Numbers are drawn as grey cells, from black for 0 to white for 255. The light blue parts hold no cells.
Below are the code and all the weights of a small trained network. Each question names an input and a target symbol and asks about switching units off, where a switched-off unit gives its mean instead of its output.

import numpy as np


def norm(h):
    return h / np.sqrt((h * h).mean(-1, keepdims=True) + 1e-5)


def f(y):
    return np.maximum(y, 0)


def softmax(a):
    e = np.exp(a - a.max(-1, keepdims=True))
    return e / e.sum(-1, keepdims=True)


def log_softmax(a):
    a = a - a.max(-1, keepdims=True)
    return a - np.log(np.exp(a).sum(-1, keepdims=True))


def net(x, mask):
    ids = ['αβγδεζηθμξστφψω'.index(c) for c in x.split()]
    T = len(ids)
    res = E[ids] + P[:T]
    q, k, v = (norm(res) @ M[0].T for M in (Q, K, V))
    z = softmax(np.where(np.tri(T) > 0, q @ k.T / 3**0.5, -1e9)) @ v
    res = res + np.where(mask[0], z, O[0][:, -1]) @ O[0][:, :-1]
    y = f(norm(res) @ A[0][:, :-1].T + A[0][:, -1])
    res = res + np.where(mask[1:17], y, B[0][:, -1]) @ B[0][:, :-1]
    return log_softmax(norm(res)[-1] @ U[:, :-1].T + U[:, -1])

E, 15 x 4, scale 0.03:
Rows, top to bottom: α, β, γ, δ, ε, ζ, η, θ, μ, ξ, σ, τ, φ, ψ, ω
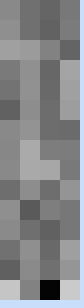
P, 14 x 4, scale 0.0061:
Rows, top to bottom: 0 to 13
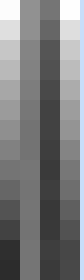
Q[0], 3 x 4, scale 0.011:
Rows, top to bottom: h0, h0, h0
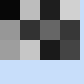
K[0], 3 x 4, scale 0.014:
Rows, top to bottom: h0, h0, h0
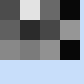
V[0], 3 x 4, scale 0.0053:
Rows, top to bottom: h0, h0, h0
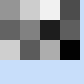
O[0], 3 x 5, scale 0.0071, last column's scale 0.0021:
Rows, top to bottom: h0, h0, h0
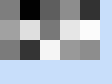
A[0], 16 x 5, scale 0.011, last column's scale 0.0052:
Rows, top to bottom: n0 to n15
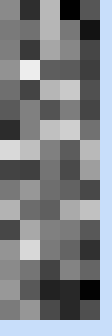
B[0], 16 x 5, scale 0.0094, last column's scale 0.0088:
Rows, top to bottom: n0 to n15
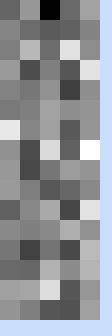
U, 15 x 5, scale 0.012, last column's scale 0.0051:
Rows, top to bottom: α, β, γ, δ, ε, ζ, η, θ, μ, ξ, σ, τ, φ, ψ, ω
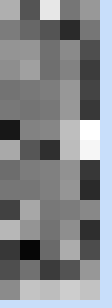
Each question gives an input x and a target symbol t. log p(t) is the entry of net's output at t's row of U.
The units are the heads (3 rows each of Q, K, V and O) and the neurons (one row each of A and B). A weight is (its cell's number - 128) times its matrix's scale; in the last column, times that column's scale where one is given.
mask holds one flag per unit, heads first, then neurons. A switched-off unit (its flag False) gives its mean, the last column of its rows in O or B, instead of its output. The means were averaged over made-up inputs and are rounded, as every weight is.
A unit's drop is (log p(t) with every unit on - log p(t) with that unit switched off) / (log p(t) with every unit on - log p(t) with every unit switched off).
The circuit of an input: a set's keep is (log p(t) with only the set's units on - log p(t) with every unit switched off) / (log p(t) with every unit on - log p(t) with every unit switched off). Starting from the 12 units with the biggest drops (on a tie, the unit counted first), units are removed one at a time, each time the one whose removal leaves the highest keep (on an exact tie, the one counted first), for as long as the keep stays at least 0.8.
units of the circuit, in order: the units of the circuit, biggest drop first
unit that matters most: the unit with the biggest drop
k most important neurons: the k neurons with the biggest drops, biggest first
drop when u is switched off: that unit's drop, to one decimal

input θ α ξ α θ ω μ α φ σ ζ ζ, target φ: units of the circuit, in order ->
[h0; n8]
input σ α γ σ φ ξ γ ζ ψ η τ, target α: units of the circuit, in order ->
[n14]
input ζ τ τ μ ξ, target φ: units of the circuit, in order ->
[h0; n3]
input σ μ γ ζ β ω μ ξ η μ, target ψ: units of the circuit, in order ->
[n0; h0]
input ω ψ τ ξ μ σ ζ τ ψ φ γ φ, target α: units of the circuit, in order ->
[h0; n6]
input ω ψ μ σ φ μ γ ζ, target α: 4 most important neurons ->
[n6; n4; n0; n12]
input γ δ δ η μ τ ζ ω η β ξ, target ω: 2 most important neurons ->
[n6; n7]
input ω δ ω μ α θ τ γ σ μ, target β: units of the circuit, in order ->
[h0; n0]
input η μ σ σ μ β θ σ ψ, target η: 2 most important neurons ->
[n3; n7]
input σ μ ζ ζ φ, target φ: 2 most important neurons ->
[n7; n3]
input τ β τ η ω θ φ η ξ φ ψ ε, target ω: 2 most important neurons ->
[n6; n0]
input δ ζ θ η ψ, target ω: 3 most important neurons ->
[n6; n7; n0]
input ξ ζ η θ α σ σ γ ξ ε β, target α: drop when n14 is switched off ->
0.2
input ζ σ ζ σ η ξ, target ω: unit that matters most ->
n7
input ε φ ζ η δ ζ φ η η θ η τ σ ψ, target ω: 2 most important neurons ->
[n6; n0]
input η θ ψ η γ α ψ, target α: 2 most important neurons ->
[n6; n4]
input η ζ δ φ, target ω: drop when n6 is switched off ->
0.2
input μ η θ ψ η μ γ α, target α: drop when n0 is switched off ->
0.2
